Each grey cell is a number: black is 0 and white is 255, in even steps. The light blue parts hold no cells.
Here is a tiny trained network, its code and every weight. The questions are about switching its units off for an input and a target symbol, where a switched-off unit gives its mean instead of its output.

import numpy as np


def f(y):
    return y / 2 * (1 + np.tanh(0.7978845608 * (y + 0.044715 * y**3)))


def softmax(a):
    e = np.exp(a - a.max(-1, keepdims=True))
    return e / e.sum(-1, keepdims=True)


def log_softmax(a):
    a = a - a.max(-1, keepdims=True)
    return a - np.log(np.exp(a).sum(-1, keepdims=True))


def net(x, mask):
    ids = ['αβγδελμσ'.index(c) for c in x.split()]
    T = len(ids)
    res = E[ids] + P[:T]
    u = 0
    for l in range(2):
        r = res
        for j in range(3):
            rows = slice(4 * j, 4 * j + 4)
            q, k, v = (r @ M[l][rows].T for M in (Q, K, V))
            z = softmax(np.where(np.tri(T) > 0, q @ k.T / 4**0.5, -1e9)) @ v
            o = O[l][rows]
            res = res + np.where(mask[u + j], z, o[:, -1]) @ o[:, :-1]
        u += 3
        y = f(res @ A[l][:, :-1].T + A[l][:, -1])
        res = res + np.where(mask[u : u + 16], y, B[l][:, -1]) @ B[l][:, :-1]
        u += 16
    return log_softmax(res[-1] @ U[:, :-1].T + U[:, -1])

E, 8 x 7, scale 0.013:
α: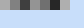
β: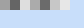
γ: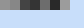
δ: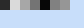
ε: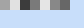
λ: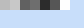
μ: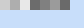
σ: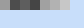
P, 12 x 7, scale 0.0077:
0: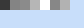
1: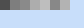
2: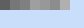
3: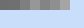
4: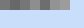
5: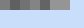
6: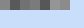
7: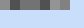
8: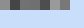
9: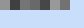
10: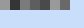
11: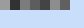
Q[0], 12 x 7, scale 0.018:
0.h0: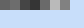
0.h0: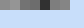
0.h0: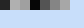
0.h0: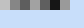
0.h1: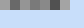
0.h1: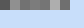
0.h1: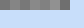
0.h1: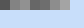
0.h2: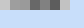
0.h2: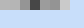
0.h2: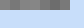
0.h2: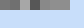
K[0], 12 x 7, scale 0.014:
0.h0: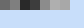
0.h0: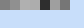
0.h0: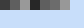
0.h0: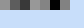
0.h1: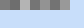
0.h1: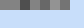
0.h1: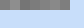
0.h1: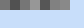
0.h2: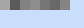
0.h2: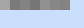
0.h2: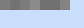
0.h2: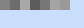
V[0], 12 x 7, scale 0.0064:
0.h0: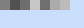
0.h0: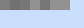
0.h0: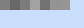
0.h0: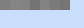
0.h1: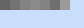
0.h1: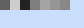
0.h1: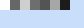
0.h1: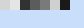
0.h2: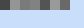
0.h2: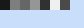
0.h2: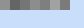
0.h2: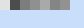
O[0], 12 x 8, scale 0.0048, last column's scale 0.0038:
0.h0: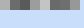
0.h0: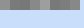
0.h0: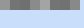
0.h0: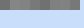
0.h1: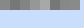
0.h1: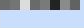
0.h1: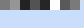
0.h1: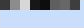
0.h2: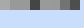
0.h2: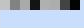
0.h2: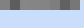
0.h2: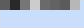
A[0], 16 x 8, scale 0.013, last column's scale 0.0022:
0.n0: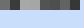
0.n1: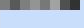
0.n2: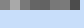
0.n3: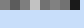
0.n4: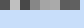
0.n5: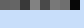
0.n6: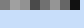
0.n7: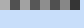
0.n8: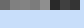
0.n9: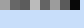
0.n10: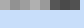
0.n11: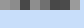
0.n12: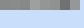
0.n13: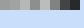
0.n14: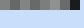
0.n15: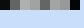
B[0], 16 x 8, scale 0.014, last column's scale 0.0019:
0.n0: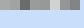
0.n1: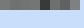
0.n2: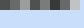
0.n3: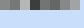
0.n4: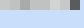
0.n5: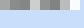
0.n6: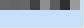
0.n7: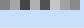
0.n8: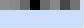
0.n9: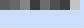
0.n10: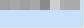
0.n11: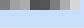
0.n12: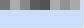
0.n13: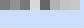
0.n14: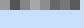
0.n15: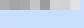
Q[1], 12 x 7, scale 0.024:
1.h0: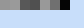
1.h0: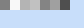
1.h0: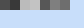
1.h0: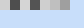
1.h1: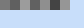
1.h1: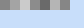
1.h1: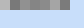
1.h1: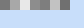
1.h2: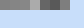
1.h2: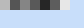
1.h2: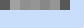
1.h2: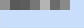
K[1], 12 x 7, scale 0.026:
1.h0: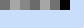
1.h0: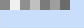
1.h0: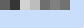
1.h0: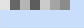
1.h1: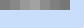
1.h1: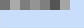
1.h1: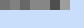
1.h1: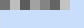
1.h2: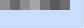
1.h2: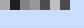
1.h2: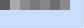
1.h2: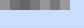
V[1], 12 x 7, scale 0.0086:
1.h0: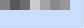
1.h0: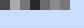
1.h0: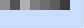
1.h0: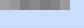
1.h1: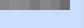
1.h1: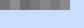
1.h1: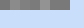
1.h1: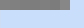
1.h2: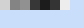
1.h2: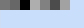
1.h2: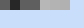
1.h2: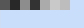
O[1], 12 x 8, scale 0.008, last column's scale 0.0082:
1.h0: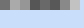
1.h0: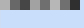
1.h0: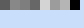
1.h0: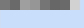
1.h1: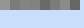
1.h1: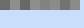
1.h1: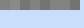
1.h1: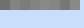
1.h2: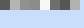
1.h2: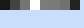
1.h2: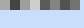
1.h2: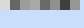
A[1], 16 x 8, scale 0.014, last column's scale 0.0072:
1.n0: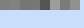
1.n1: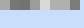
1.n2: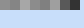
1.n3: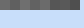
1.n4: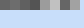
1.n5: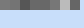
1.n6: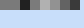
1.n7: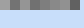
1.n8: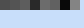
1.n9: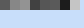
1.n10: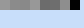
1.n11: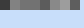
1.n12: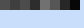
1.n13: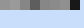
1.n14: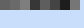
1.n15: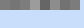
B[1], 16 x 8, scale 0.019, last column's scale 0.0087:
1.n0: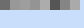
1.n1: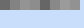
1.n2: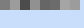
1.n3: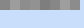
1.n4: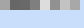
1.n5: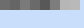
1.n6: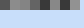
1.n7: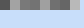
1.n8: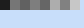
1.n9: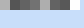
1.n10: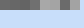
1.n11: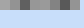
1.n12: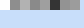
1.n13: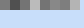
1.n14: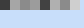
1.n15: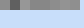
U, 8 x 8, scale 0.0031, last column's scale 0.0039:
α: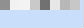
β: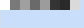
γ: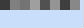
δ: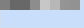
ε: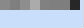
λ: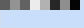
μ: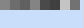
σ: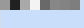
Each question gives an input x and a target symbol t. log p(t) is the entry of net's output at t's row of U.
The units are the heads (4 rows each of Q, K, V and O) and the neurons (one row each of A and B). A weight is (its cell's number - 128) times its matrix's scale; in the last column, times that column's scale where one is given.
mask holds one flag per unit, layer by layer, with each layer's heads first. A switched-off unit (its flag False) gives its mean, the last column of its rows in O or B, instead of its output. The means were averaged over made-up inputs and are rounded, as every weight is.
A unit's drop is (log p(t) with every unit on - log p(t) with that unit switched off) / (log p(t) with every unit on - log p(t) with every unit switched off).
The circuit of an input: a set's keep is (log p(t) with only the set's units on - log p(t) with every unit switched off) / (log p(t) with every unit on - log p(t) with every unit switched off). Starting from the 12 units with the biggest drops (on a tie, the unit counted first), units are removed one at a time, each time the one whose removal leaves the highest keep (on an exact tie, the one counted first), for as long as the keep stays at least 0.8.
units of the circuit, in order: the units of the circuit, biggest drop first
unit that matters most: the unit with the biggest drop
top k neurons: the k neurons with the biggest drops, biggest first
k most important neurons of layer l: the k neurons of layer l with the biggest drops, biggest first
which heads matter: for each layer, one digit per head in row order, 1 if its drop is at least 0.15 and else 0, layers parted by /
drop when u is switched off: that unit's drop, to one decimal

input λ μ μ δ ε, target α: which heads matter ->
001 / 000
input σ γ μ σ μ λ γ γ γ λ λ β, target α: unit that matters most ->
0.n15
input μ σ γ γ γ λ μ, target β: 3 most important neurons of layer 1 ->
(1.n9 1.n8 1.n5)
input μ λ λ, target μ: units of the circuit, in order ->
(1.n5 1.h2)
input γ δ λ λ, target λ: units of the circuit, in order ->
(1.h2 0.h1)
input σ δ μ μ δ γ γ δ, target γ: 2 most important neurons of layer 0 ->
(0.n15 0.n6)
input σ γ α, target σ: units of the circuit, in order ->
(1.h2 0.n11)
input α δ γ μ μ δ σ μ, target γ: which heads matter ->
010 / 100
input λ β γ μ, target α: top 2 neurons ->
(1.n9 0.n10)
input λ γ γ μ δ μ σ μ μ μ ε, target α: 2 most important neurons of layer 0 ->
(0.n4 0.n11)
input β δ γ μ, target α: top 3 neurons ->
(0.n13 1.n9 0.n10)
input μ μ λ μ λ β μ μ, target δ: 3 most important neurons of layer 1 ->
(1.n4 1.n8 1.n9)
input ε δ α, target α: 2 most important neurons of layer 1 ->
(1.n9 1.n1)
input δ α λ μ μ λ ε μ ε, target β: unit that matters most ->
0.n4
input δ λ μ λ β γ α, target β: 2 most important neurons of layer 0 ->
(0.n5 0.n3)
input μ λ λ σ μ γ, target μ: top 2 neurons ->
(1.n5 0.n11)
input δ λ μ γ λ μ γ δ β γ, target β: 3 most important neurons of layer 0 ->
(0.n5 0.n3 0.n15)
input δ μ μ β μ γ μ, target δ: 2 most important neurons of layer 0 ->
(0.n15 0.n5)
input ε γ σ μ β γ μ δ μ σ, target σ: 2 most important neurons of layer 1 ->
(1.n15 1.n7)
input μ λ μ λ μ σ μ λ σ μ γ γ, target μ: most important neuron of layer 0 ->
(0.n11)
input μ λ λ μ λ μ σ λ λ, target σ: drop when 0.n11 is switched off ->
0.1
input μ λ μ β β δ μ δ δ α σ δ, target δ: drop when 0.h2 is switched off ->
1.3
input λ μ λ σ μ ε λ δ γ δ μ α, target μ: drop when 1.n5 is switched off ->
0.6
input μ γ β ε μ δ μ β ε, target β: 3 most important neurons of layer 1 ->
(1.n9 1.n8 1.n5)
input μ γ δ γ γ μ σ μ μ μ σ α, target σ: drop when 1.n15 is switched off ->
0.2
